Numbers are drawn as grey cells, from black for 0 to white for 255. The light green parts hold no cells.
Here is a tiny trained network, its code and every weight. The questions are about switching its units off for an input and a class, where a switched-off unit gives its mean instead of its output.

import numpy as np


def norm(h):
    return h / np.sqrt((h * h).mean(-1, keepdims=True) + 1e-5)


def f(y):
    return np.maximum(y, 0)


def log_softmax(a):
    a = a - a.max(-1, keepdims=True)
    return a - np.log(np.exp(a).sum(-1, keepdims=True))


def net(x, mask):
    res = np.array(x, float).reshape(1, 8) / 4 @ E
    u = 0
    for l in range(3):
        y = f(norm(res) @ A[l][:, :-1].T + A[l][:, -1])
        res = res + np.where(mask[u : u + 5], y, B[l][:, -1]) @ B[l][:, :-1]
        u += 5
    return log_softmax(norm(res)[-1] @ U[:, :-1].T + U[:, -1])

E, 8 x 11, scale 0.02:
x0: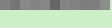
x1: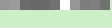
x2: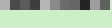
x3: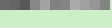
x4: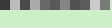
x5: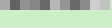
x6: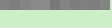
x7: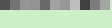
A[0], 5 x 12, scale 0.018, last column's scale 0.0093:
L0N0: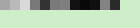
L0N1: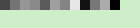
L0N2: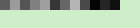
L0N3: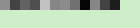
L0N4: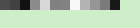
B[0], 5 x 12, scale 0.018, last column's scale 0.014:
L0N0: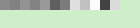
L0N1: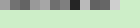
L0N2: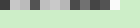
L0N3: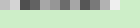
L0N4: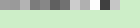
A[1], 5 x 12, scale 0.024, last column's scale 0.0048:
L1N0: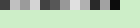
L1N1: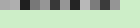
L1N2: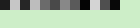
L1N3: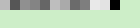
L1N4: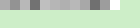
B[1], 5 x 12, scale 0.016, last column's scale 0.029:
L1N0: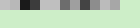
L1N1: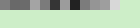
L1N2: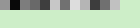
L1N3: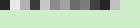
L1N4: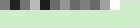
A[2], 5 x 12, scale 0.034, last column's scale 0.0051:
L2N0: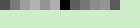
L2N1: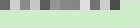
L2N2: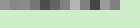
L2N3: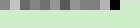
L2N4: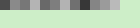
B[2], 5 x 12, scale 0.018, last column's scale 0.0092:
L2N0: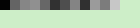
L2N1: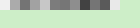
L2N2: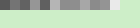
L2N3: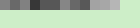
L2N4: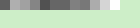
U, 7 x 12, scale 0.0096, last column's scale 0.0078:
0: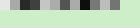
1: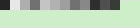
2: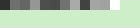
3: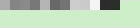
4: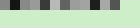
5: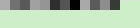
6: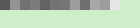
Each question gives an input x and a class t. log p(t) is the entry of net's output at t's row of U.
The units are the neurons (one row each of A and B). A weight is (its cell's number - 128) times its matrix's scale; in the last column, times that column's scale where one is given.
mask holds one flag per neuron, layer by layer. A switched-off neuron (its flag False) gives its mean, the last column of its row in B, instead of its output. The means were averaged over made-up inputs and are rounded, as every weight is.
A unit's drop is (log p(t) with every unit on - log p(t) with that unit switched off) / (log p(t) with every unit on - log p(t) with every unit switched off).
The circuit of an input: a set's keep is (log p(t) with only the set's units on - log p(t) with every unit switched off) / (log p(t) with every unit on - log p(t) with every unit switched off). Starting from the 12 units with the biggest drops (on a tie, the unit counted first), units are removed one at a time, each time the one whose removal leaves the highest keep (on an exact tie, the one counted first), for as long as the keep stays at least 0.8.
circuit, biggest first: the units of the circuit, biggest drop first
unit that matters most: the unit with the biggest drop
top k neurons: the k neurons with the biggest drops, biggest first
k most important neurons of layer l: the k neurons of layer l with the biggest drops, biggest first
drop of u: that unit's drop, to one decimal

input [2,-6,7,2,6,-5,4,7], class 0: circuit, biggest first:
[L0N3]
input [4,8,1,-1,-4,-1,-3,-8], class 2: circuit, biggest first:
[L0N1; L1N4]
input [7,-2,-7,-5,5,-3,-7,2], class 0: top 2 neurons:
[L1N0; L1N4]
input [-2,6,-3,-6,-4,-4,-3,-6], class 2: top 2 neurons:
[L1N4; L0N4]
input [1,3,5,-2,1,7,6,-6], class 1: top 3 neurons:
[L1N3; L0N2; L0N1]
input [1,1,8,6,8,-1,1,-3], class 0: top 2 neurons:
[L0N3; L1N4]
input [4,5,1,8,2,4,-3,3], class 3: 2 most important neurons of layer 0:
[L0N4; L0N2]
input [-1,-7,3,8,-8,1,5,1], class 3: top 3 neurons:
[L0N4; L0N2; L1N2]
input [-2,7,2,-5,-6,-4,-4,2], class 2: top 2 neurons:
[L1N4; L1N2]
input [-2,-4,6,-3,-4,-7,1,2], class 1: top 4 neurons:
[L0N2; L1N0; L2N1; L0N0]
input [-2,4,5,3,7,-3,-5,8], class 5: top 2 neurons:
[L0N1; L1N1]
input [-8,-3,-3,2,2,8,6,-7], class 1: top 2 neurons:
[L1N3; L0N2]
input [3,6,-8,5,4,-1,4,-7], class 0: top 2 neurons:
[L1N0; L0N1]
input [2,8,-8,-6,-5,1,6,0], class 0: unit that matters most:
L1N0
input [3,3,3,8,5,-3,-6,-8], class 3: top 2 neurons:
[L0N4; L0N1]
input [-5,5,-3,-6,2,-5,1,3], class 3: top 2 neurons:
[L0N0; L1N3]
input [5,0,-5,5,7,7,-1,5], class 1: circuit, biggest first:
[L1N3; L0N0]
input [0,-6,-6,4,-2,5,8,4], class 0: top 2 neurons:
[L2N1; L0N2]
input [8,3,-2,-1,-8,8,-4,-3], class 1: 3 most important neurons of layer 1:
[L1N3; L1N2; L1N1]
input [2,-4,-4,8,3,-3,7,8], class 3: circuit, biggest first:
[L0N4]
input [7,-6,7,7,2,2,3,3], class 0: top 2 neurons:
[L0N3; L0N0]
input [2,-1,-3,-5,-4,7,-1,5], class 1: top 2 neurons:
[L1N3; L0N2]
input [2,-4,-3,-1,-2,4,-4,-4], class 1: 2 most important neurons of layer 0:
[L0N2; L0N1]
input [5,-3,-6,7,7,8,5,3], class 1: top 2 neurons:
[L1N3; L0N0]
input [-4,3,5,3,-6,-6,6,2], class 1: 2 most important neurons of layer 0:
[L0N2; L0N4]
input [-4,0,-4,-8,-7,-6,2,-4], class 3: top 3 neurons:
[L0N0; L1N2; L1N3]
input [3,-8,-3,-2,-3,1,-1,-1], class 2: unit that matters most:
L2N0
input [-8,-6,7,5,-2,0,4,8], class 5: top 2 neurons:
[L0N1; L1N0]
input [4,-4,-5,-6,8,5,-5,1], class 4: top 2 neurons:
[L1N2; L0N4]
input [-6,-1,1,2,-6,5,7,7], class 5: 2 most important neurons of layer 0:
[L0N1; L0N2]
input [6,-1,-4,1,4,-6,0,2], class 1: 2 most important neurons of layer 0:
[L0N2; L0N3]
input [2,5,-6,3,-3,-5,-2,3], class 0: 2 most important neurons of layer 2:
[L2N1; L2N0]
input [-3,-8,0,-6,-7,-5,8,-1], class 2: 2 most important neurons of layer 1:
[L1N2; L1N3]
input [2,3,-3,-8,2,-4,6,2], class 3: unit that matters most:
L0N0
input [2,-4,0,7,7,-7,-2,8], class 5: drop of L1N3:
0.3
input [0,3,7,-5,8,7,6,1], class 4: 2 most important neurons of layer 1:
[L1N2; L1N0]
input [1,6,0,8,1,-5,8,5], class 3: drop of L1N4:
-0.1
